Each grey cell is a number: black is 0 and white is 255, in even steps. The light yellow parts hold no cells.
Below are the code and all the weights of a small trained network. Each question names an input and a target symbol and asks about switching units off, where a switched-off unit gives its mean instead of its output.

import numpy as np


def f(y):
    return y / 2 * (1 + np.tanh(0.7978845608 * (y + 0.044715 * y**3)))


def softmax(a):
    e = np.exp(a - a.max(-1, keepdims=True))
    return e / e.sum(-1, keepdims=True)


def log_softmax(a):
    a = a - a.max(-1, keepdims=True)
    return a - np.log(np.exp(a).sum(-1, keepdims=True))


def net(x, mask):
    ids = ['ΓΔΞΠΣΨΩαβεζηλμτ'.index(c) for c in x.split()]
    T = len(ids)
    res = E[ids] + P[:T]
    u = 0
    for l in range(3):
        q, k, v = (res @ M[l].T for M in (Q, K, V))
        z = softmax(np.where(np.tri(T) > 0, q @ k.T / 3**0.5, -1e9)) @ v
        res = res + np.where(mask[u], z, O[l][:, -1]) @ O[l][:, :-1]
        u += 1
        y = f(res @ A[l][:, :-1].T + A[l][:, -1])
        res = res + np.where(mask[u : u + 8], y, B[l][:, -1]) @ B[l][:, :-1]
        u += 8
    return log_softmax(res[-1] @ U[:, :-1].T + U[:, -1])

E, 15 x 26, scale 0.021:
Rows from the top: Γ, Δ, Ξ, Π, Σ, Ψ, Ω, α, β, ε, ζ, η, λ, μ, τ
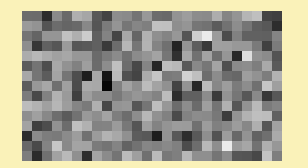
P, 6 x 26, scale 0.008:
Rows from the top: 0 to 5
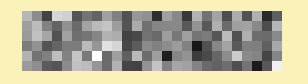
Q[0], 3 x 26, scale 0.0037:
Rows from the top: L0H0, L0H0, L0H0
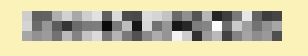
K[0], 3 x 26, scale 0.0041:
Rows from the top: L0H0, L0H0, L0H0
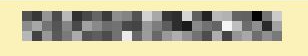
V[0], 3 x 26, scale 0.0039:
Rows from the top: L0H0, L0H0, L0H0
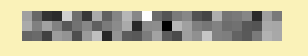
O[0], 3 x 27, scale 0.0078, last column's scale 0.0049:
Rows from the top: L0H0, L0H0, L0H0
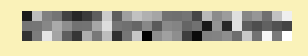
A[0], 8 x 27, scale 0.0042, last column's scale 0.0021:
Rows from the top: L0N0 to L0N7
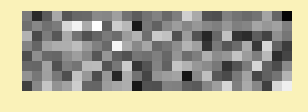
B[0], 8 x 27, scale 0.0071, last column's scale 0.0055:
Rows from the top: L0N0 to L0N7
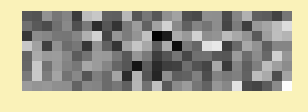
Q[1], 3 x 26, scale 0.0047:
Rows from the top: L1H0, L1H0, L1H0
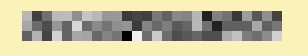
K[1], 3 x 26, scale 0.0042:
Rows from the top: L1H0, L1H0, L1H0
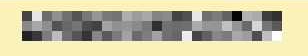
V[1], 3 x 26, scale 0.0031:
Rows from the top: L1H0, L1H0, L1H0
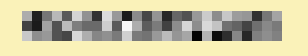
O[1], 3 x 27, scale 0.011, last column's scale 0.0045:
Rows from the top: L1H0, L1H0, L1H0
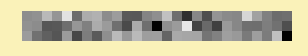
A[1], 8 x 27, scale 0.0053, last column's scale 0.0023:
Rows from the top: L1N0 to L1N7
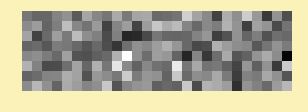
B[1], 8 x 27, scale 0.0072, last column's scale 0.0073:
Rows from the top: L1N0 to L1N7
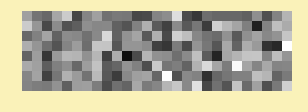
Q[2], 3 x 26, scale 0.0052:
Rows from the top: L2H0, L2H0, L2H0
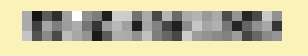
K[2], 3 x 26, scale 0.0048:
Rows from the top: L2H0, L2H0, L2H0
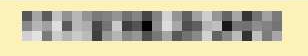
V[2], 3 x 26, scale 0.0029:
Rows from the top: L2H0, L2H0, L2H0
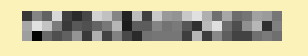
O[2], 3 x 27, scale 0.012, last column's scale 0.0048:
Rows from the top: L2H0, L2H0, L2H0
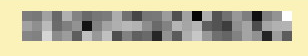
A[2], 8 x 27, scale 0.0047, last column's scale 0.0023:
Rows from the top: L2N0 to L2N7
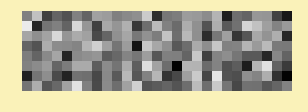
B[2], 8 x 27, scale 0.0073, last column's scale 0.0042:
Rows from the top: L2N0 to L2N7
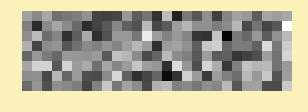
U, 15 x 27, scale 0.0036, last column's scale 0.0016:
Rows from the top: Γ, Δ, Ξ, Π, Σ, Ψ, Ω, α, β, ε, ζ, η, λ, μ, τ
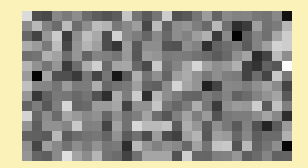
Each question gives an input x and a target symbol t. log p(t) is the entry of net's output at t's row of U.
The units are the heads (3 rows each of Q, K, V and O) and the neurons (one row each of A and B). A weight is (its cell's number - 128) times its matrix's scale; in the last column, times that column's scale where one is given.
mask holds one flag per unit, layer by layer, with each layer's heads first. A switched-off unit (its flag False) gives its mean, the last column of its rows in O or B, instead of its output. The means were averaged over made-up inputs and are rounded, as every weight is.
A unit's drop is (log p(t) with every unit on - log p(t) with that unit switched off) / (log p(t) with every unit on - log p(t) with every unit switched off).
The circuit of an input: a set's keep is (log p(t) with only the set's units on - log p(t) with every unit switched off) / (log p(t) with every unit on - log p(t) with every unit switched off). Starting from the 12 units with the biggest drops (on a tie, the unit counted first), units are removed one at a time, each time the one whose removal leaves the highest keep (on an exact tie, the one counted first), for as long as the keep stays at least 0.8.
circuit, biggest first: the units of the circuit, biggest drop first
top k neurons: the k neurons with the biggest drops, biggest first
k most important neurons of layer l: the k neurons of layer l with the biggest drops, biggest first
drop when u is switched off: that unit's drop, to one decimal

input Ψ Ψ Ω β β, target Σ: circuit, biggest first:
[L2H0 L1H0]
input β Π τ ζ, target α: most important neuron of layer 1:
[L1N7]
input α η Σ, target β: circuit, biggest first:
[L2H0 L0H0]
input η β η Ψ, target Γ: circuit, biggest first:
[L0H0 L0N3 L2N0 L0N1]
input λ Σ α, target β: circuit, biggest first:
[L2H0 L0H0]
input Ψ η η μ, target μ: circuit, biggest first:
[L1H0 L2N3]
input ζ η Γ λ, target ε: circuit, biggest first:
[L1H0 L1N4 L0N2]
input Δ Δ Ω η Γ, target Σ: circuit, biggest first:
[L2H0 L0H0]
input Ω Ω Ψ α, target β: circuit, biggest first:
[L1H0 L2H0]
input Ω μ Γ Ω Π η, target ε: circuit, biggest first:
[L0H0 L0N7 L1H0]
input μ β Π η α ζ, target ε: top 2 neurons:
[L0N7 L0N2]
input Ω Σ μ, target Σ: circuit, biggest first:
[L2H0 L1H0]
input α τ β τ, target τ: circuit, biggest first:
[L2H0 L1H0]
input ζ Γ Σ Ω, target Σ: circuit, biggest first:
[L2H0 L0H0]
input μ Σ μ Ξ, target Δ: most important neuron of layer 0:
[L0N5]
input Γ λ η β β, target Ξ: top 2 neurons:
[L0N2 L0N7]
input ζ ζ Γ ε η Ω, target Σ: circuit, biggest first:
[L0H0 L2H0]
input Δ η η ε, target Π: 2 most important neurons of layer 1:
[L1N1 L1N4]
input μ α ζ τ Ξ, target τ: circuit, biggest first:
[L2H0 L1H0 L0N2]
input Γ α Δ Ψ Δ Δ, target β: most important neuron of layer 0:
[L0N6]
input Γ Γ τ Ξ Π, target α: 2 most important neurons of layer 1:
[L1N0 L1N3]
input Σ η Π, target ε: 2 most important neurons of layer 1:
[L1N4 L1N0]
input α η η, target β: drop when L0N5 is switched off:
0.0
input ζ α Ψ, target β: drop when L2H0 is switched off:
0.7
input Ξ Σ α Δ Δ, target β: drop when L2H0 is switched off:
0.7
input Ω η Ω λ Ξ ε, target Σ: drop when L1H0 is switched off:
0.1
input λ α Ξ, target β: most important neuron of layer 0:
[L0N6]
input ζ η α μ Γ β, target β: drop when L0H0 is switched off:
0.6
